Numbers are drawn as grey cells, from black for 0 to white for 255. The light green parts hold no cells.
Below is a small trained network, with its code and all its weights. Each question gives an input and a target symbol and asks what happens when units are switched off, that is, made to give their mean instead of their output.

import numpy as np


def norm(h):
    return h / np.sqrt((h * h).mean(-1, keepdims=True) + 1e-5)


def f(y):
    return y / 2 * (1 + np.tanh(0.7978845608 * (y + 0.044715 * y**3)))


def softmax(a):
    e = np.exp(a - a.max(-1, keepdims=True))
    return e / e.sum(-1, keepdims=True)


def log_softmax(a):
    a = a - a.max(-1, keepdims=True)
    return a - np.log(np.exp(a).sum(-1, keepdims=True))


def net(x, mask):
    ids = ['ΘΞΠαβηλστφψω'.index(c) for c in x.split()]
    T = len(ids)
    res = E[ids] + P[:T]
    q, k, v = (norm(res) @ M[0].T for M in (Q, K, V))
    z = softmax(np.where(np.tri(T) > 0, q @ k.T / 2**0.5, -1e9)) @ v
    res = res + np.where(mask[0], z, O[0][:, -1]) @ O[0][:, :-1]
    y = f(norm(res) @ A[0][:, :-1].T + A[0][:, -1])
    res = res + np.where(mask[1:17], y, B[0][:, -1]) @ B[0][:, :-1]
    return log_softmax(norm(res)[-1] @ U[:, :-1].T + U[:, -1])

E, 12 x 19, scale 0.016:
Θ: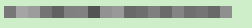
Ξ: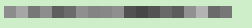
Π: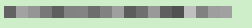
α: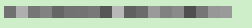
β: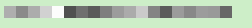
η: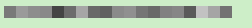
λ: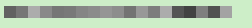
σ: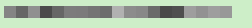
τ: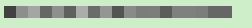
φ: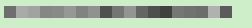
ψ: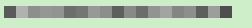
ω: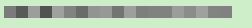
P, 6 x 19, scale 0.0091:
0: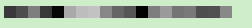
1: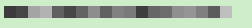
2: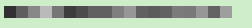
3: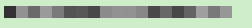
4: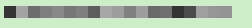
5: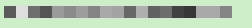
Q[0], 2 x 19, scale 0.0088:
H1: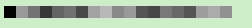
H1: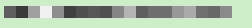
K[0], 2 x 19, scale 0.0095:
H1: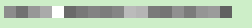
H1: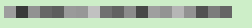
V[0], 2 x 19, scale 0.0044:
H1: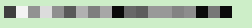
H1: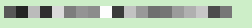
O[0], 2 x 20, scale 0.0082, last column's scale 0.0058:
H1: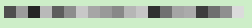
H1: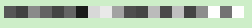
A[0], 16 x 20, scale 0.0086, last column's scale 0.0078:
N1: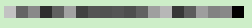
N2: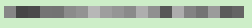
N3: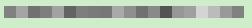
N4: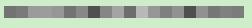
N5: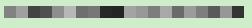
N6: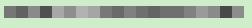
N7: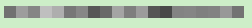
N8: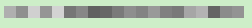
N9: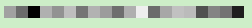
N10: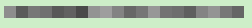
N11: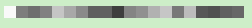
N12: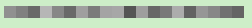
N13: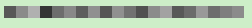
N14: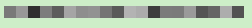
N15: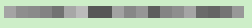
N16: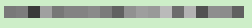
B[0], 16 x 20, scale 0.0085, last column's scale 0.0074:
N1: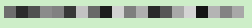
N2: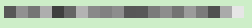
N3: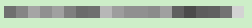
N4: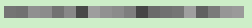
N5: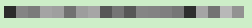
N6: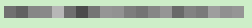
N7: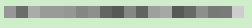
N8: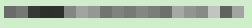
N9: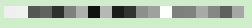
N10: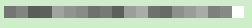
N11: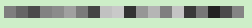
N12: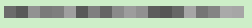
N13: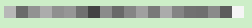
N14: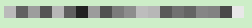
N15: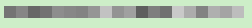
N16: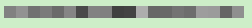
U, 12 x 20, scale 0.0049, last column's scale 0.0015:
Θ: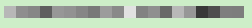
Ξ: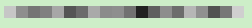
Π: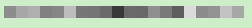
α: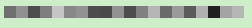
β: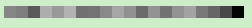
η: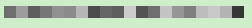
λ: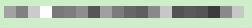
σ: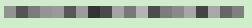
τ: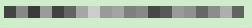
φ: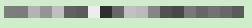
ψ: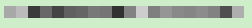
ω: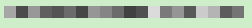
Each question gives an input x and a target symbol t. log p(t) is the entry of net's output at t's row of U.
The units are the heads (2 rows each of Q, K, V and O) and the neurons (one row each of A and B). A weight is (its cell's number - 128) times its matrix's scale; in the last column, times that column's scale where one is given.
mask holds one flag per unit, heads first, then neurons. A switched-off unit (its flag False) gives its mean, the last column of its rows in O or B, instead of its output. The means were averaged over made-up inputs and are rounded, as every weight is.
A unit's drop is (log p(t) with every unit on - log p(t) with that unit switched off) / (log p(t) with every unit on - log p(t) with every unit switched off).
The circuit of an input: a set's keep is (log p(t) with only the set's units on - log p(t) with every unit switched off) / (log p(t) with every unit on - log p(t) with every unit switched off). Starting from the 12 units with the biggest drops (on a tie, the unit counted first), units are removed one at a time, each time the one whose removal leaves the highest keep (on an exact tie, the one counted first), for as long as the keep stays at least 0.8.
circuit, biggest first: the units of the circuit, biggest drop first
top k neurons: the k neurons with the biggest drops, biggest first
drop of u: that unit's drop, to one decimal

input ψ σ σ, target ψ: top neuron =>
N9
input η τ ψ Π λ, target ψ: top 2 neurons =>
N9, N14
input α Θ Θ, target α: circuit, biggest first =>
H1, N11, N5
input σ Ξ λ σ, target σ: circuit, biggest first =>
H1, N1
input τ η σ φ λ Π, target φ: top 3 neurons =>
N14, N9, N7
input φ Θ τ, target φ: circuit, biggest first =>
H1, N14, N7
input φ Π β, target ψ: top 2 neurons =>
N9, N8
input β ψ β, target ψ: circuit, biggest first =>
H1, N9
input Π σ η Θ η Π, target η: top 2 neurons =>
N8, N15
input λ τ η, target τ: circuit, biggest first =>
H1, N2
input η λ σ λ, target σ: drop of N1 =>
0.8
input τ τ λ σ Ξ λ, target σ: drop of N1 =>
0.7
